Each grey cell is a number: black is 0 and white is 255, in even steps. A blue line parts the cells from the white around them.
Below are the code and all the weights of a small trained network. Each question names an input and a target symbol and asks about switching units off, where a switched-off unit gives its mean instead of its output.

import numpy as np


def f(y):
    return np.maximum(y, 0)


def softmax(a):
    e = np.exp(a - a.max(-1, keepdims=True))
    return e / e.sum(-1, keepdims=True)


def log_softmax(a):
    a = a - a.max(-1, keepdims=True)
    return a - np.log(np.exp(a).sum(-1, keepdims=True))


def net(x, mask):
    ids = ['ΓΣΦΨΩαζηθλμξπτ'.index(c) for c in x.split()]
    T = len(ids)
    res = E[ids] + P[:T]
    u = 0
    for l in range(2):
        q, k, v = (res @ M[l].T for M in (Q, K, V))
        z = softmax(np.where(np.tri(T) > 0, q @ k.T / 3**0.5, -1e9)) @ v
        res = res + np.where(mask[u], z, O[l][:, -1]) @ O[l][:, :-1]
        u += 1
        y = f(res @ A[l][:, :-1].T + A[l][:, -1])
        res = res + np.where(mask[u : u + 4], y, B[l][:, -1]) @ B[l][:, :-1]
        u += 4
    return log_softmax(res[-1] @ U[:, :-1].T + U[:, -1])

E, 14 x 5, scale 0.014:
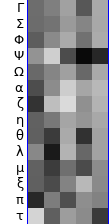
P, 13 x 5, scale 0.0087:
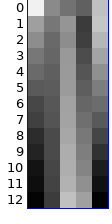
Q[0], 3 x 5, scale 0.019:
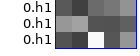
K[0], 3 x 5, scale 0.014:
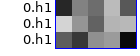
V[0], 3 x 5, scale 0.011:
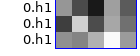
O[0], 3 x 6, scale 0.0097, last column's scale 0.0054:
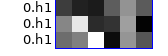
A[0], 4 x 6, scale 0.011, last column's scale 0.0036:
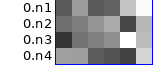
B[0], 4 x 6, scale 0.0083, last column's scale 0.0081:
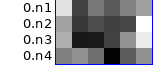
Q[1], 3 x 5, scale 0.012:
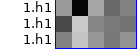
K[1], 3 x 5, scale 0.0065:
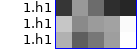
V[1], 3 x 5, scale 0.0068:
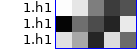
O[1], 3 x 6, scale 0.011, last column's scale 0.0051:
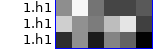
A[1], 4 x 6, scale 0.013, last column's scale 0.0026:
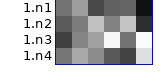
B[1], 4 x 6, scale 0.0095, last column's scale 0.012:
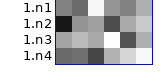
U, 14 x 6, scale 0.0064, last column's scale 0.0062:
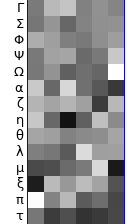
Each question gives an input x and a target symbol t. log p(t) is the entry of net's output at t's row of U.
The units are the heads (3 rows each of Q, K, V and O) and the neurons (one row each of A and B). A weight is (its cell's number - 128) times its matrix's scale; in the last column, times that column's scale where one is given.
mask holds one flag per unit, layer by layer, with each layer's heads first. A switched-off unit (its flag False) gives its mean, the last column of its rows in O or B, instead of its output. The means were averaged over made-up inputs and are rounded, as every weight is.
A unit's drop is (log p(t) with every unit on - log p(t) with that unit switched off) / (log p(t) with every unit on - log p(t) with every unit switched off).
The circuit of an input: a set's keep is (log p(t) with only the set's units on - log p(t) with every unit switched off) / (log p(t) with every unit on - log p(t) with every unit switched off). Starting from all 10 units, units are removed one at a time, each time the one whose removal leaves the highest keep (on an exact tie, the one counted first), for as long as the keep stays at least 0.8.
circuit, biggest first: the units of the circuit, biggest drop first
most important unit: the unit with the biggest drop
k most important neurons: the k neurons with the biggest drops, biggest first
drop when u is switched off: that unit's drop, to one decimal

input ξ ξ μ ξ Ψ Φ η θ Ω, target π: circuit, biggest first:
1.h1, 0.h1, 0.n4
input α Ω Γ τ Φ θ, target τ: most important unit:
0.n2
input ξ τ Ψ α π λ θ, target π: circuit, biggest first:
1.h1, 0.h1, 0.n4
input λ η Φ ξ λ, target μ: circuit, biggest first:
1.h1, 1.n2, 0.h1
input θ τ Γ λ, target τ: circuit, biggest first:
0.n2, 1.h1, 0.h1
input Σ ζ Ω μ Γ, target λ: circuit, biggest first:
0.h1, 1.h1, 1.n3
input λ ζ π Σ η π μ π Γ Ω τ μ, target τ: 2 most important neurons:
0.n2, 1.n4
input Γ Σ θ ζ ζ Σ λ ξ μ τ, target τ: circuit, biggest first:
0.n2, 1.h1
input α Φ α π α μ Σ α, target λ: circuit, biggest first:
1.h1, 0.h1
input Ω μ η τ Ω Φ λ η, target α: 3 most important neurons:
1.n4, 0.n2, 1.n3
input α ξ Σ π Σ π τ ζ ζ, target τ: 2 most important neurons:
0.n3, 0.n1
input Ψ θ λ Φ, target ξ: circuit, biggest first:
1.h1, 0.h1, 1.n1
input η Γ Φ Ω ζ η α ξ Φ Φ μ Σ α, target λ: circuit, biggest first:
1.h1, 0.h1, 1.n3
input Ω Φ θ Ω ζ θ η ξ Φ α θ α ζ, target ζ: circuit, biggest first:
0.h1, 1.n3, 1.n4
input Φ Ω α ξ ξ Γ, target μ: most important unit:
1.h1
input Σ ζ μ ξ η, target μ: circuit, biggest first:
1.h1, 0.h1, 1.n2
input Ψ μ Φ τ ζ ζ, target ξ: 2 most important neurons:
0.n4, 1.n1
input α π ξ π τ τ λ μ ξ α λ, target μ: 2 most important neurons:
1.n2, 1.n1
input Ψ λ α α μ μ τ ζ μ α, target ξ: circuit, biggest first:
1.h1, 0.n4, 1.n1, 0.h1
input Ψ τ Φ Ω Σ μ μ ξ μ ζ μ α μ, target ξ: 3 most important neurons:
0.n4, 1.n1, 1.n4
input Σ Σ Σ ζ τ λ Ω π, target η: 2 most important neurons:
0.n4, 0.n1
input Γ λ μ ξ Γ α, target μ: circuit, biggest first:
1.h1, 0.n3, 1.n2, 0.h1
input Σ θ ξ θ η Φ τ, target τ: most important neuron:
0.n2
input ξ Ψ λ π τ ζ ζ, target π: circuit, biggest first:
1.h1, 0.h1, 0.n4
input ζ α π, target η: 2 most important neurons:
0.n3, 0.n1
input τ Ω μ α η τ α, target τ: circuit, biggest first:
0.n3, 1.h1, 0.h1
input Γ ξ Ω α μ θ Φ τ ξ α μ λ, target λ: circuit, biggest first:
1.h1, 0.h1
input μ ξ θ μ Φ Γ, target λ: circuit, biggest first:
0.h1, 1.h1
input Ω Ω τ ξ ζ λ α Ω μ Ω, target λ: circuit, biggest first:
0.h1, 1.h1, 1.n3
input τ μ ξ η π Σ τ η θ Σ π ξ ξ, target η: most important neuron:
0.n4
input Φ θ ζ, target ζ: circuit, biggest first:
0.h1, 1.n3
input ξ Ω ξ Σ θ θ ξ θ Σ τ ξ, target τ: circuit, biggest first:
0.n2, 1.h1
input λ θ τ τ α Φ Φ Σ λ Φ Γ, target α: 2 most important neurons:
0.n2, 1.n4
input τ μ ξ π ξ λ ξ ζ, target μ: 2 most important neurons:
1.n2, 0.n3
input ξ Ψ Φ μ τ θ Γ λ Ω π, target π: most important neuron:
0.n1
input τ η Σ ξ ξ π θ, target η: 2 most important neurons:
0.n1, 0.n3
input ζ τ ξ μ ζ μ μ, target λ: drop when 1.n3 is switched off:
0.3
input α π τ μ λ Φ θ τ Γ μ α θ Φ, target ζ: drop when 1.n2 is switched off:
0.1
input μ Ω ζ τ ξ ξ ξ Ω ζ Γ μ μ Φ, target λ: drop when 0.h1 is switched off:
0.9
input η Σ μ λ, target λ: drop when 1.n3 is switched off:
0.4
